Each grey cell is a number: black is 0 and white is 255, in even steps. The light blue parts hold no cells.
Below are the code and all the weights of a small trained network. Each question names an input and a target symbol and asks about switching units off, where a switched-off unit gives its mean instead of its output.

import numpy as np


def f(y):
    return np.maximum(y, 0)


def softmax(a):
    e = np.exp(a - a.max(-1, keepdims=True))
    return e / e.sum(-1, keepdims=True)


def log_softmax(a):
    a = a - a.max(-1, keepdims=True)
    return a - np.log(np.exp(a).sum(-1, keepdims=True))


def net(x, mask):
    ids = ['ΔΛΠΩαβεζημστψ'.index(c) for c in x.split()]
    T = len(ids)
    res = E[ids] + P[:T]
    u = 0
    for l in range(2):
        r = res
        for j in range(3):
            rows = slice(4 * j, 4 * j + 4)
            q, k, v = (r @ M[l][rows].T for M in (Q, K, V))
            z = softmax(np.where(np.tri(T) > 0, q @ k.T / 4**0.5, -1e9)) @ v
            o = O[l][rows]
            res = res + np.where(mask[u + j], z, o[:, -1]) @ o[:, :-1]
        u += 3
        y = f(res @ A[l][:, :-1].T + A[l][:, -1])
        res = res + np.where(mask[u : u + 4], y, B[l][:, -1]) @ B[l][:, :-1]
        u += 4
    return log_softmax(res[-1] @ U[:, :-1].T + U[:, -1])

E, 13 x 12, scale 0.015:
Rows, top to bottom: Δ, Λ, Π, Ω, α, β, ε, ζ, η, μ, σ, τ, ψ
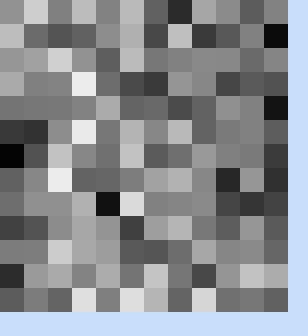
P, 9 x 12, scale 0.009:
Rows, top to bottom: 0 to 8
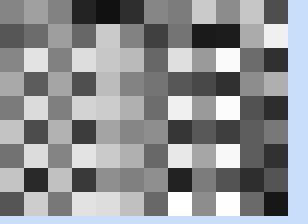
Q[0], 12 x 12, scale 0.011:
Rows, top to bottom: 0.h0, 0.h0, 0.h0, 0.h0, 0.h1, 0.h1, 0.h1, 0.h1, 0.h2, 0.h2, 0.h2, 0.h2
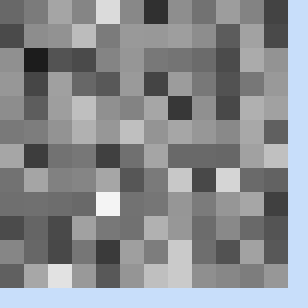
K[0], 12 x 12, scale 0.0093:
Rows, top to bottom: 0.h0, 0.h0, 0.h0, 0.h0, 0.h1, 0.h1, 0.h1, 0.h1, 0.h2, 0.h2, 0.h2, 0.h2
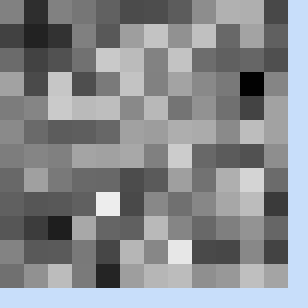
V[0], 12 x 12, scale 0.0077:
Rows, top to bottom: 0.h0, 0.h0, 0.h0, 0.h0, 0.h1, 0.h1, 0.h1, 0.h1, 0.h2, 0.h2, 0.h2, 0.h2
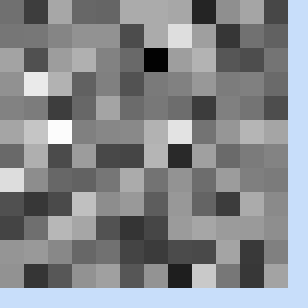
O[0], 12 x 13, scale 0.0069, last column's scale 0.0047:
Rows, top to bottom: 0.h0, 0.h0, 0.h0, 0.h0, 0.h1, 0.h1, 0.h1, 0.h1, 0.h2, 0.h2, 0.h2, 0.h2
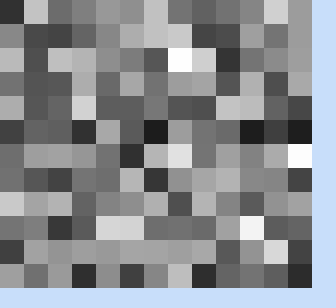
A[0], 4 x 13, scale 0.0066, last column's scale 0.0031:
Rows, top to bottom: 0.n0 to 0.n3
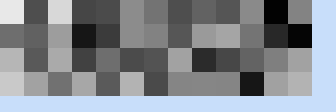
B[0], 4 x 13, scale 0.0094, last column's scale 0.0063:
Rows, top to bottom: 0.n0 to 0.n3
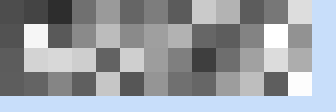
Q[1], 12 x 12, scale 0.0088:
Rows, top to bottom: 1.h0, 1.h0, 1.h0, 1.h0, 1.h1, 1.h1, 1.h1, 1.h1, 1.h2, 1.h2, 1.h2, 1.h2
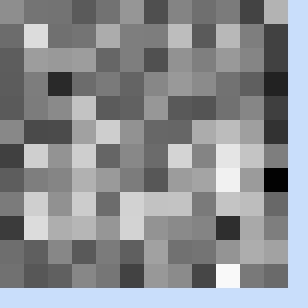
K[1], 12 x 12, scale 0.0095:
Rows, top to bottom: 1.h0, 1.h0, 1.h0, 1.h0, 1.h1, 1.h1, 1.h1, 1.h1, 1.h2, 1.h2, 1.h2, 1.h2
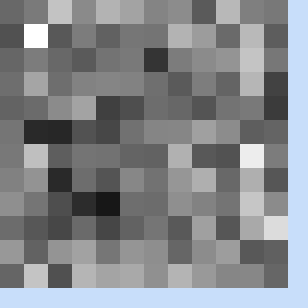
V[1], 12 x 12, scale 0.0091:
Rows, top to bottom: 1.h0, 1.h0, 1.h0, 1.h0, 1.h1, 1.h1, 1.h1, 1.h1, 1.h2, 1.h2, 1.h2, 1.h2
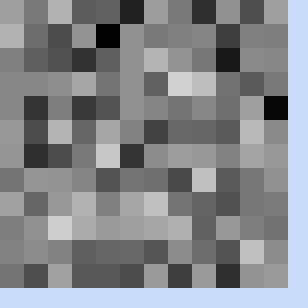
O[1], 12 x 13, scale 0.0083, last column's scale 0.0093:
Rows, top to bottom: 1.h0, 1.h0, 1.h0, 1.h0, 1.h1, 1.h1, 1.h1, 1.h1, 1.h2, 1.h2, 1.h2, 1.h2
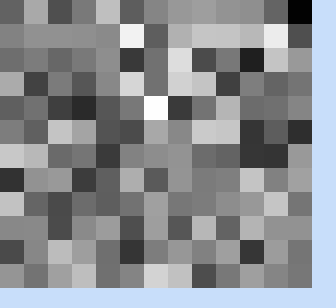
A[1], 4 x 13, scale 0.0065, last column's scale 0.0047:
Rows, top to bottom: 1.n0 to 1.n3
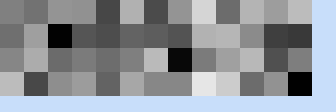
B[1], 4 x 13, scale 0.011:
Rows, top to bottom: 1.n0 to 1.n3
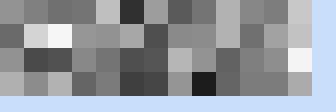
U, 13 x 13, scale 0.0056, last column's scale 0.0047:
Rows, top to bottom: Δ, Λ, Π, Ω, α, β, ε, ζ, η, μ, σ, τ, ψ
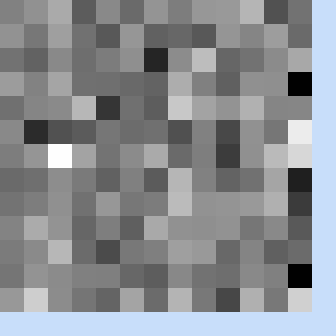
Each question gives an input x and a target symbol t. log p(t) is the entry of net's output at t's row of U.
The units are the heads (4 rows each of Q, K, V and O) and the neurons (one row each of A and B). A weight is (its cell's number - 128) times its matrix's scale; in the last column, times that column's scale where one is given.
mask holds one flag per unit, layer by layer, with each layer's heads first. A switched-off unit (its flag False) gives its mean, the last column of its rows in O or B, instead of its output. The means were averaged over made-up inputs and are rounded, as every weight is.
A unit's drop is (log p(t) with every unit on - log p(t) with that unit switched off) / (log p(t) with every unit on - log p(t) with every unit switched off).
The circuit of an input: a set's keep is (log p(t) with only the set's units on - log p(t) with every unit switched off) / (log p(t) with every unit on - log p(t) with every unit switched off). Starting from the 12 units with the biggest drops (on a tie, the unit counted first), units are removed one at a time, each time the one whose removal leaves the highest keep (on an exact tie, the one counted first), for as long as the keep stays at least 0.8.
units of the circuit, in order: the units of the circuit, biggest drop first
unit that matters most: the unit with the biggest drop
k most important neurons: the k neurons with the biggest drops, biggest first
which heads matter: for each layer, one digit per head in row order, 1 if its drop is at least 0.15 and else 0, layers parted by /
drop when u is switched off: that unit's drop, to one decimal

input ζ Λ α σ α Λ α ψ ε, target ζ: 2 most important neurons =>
(0.n1, 0.n3)
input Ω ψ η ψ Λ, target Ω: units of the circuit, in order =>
(0.h0, 1.n3, 1.h0, 1.n0)
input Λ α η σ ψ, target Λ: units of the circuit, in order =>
(0.h1, 1.h0, 1.n3, 1.h1)
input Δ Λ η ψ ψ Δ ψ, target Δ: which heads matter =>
110 / 100
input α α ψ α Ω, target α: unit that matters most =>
0.h1
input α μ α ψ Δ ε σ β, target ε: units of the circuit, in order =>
(0.h0, 1.n2)
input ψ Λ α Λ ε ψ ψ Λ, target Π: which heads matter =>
010 / 001
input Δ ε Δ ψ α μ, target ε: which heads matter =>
100 / 010
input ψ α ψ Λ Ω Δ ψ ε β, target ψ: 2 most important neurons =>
(0.n0, 0.n1)
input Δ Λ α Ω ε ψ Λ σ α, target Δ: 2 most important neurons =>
(1.n0, 1.n2)
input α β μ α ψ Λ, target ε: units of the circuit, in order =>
(0.h2, 0.n2)
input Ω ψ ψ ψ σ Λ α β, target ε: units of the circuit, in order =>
(0.h0, 0.n2, 0.h2)
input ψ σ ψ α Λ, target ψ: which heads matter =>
101 / 010
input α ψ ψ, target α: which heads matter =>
010 / 100
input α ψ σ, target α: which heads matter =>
011 / 100
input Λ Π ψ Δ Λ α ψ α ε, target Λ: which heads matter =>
010 / 100
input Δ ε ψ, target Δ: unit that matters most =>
1.n0
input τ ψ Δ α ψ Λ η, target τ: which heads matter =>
110 / 100
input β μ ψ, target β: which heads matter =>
101 / 100
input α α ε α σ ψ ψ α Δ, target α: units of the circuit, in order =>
(0.h1, 1.n2, 1.h0)
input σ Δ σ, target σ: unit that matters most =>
1.h1
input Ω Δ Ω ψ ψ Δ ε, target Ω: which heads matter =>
101 / 100
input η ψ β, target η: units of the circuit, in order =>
(1.h0, 1.h1)
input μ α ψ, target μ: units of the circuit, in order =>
(1.h1, 0.h2, 0.h0, 1.h0)
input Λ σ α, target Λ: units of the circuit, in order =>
(0.h1, 1.h0, 1.n3, 1.h1)
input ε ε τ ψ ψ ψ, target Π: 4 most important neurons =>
(1.n1, 0.n0, 1.n2, 0.n2)
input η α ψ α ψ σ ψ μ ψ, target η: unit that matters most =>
1.h0
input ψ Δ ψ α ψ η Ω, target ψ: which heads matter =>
001 / 010
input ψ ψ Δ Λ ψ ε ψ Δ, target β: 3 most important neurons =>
(0.n2, 0.n0, 1.n2)
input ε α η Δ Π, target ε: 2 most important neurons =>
(0.n1, 1.n2)
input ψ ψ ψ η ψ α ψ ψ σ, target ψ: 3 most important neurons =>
(0.n0, 0.n1, 0.n3)
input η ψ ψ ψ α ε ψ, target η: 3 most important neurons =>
(1.n0, 0.n3, 0.n0)
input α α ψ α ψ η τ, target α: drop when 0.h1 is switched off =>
0.5
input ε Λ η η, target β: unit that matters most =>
0.h1
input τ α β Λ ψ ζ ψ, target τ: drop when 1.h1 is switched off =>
0.1
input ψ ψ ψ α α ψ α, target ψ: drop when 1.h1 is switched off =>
0.5
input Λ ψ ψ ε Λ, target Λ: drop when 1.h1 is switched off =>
0.1
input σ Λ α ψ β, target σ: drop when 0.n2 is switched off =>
0.0
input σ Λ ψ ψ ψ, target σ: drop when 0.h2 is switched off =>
0.6
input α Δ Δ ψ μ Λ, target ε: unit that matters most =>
0.h0
